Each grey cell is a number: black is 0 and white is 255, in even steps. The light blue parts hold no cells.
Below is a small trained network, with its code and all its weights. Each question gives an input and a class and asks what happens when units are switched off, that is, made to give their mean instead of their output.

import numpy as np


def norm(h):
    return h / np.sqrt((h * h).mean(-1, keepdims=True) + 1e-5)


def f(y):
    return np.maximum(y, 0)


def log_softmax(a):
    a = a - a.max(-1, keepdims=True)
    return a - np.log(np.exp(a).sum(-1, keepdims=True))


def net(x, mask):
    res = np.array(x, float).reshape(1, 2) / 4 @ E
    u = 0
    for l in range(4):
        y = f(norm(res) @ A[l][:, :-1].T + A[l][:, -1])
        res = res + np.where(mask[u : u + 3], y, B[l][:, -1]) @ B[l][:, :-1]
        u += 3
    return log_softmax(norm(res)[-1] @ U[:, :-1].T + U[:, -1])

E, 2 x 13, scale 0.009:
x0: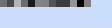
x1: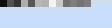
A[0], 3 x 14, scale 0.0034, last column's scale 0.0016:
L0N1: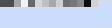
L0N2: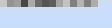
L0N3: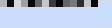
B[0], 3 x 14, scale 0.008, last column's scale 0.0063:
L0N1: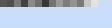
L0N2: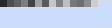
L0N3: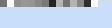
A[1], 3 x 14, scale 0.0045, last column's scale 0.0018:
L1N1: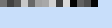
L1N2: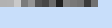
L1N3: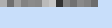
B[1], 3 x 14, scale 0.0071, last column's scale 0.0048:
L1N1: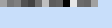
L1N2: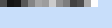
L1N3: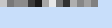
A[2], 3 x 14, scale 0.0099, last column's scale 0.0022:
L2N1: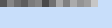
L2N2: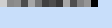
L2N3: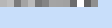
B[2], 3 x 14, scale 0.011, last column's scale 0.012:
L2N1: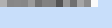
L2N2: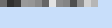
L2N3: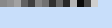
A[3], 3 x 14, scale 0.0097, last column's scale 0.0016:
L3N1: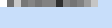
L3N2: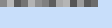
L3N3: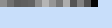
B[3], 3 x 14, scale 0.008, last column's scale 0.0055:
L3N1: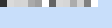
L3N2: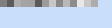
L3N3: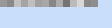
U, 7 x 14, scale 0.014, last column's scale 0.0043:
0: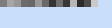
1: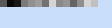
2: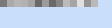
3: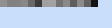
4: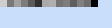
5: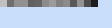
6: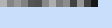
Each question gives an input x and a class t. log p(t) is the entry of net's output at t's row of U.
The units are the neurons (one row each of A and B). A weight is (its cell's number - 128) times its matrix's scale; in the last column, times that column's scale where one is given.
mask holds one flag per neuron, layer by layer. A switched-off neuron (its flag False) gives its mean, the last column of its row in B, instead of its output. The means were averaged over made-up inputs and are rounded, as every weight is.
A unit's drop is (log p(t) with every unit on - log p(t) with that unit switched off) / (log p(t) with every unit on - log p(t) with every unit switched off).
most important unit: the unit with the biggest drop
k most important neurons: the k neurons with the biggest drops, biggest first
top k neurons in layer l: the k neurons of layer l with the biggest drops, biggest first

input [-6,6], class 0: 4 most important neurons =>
(L2N3, L1N2, L0N2, L2N2)
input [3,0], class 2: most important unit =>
L0N3
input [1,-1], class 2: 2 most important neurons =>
(L2N3, L3N2)
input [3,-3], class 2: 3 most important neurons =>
(L0N3, L2N3, L3N2)
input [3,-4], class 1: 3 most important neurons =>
(L2N3, L1N2, L2N1)
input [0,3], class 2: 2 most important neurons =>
(L1N2, L2N1)
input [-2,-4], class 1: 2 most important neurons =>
(L2N2, L0N3)
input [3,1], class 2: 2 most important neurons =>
(L2N3, L3N2)
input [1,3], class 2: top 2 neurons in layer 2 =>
(L2N1, L2N2)
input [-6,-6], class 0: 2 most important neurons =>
(L2N3, L0N1)
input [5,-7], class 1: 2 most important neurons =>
(L2N2, L1N2)
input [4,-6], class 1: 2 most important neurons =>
(L2N2, L1N2)
